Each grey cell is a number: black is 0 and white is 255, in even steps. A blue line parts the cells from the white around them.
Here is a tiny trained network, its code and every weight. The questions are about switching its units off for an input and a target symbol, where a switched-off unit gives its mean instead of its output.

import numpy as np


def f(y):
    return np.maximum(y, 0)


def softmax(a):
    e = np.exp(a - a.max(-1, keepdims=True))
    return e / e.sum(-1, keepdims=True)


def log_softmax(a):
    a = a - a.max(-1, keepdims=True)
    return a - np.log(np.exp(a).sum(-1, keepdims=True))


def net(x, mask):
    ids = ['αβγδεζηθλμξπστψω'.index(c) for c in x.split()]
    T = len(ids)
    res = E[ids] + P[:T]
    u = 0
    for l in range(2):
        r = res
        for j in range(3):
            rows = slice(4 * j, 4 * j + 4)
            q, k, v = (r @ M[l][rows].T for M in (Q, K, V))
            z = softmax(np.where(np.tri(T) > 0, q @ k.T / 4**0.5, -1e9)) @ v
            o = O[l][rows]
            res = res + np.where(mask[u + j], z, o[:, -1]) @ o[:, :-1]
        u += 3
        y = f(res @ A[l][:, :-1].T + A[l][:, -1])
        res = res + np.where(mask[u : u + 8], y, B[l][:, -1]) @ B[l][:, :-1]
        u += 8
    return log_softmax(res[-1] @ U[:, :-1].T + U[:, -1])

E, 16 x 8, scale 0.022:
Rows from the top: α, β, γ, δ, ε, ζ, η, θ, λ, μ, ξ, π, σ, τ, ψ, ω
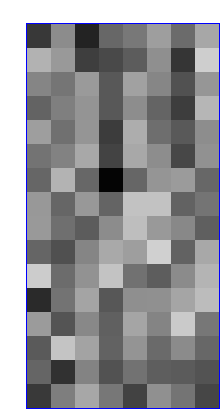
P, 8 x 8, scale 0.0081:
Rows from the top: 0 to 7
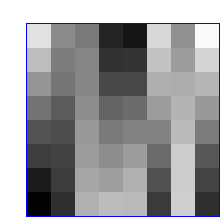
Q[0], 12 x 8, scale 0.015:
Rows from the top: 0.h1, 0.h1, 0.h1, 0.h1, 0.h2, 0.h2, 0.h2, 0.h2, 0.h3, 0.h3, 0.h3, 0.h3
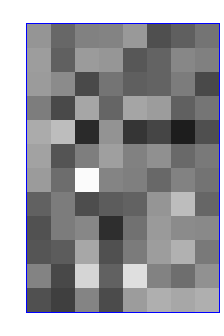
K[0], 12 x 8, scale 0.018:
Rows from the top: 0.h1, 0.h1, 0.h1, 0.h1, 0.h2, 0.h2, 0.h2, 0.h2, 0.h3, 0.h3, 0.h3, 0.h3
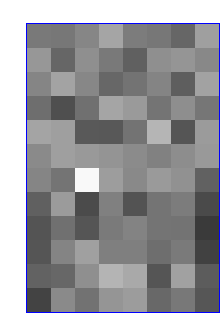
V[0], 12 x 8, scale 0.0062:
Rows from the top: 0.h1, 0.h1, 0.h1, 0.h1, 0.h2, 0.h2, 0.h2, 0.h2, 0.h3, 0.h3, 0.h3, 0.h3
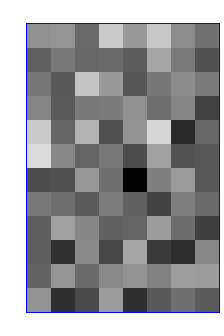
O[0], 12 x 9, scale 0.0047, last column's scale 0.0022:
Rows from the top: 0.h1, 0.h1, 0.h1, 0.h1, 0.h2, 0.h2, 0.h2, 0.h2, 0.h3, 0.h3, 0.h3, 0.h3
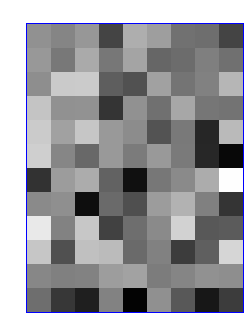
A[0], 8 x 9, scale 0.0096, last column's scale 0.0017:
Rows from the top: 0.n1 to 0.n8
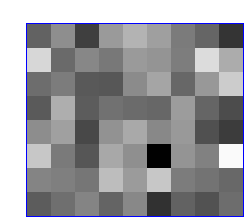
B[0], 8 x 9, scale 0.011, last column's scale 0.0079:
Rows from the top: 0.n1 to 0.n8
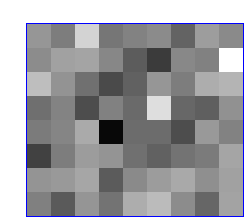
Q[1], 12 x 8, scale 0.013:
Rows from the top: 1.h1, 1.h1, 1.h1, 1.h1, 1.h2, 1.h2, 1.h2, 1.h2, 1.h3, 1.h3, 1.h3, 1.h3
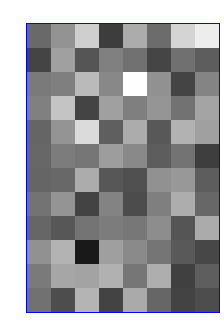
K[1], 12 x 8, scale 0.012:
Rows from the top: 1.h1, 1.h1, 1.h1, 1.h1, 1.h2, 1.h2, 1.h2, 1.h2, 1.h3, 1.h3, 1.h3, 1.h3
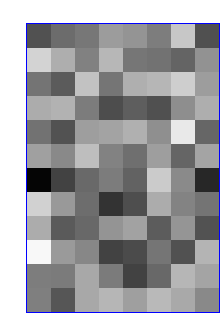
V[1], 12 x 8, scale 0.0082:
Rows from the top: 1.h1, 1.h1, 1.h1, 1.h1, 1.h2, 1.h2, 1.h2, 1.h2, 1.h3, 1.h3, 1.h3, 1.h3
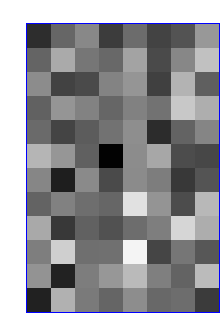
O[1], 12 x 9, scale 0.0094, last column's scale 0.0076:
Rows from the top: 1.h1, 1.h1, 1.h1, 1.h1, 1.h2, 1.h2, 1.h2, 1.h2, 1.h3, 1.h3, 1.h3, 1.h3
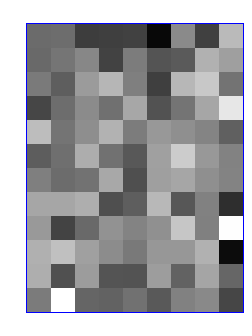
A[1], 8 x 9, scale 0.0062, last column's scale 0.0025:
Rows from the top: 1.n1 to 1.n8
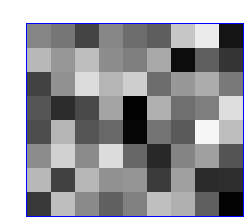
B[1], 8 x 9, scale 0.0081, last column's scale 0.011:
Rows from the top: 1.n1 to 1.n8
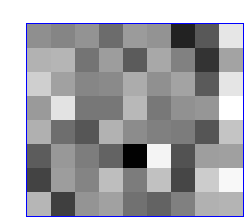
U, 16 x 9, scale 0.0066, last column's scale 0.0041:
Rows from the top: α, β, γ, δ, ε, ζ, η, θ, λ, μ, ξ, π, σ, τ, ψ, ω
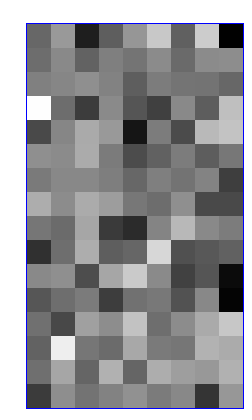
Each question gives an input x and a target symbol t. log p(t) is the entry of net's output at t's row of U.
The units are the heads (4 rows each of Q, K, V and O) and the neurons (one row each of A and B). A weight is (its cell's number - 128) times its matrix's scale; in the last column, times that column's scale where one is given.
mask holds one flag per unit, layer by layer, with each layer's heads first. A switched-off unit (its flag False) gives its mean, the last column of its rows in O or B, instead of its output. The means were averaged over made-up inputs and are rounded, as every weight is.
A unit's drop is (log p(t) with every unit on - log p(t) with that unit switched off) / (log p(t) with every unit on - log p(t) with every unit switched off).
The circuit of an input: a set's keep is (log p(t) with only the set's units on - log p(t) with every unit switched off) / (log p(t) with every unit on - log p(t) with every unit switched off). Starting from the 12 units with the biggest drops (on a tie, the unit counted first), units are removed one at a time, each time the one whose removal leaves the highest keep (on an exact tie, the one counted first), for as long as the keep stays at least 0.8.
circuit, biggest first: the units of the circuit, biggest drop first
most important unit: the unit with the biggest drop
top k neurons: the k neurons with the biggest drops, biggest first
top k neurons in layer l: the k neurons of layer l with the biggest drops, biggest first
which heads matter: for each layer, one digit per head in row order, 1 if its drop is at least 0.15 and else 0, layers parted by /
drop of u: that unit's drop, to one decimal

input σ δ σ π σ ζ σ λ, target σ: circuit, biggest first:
1.h1; 0.n1; 0.h2
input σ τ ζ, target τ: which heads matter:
001 / 001
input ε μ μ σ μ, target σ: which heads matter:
000 / 100
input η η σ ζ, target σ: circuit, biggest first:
1.h1; 1.h3
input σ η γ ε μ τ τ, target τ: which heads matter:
001 / 001
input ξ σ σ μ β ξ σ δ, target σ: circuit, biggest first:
1.h1; 0.n8
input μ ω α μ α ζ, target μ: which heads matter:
001 / 110
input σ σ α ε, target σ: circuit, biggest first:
0.n3; 1.h1; 1.h3
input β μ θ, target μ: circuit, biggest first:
1.h3; 1.h1
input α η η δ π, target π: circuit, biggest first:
1.h1; 0.h2
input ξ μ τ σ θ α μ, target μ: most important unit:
0.n2
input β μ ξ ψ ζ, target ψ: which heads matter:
001 / 110
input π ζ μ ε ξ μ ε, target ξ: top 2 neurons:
0.n6; 0.n3
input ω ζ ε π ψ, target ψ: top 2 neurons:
0.n8; 1.n4
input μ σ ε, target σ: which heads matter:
000 / 101
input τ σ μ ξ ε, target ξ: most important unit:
1.h2
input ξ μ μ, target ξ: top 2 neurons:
0.n3; 0.n6
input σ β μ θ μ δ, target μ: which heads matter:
000 / 100
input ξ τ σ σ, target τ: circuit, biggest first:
1.h3; 0.n2; 0.h3; 0.h1
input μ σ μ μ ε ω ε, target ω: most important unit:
1.h3
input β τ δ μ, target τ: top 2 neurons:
0.n3; 0.n7
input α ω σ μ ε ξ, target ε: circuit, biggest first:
1.n6; 0.n6
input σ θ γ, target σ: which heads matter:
000 / 101
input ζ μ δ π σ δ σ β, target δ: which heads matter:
000 / 100
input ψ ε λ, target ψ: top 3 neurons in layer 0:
0.n8; 0.n2; 0.n5
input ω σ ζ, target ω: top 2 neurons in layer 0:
0.n2; 0.n4
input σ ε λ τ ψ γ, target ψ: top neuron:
1.n4
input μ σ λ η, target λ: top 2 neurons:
1.n8; 1.n7
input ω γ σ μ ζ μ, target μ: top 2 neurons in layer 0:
0.n7; 0.n2
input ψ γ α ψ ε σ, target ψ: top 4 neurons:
0.n8; 1.n7; 1.n4; 0.n2
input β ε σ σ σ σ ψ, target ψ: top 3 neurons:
1.n4; 1.n7; 0.n8
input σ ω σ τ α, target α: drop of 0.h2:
0.4
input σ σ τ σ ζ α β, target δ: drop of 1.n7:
0.2
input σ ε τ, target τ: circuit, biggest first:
1.h3
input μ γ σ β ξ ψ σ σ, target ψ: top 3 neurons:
0.n8; 1.n7; 1.n4
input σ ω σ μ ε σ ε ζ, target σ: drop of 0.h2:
0.1
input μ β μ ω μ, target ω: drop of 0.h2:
0.3
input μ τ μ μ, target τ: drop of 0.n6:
0.0
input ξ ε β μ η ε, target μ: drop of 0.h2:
0.1
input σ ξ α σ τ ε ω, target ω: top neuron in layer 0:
0.n6
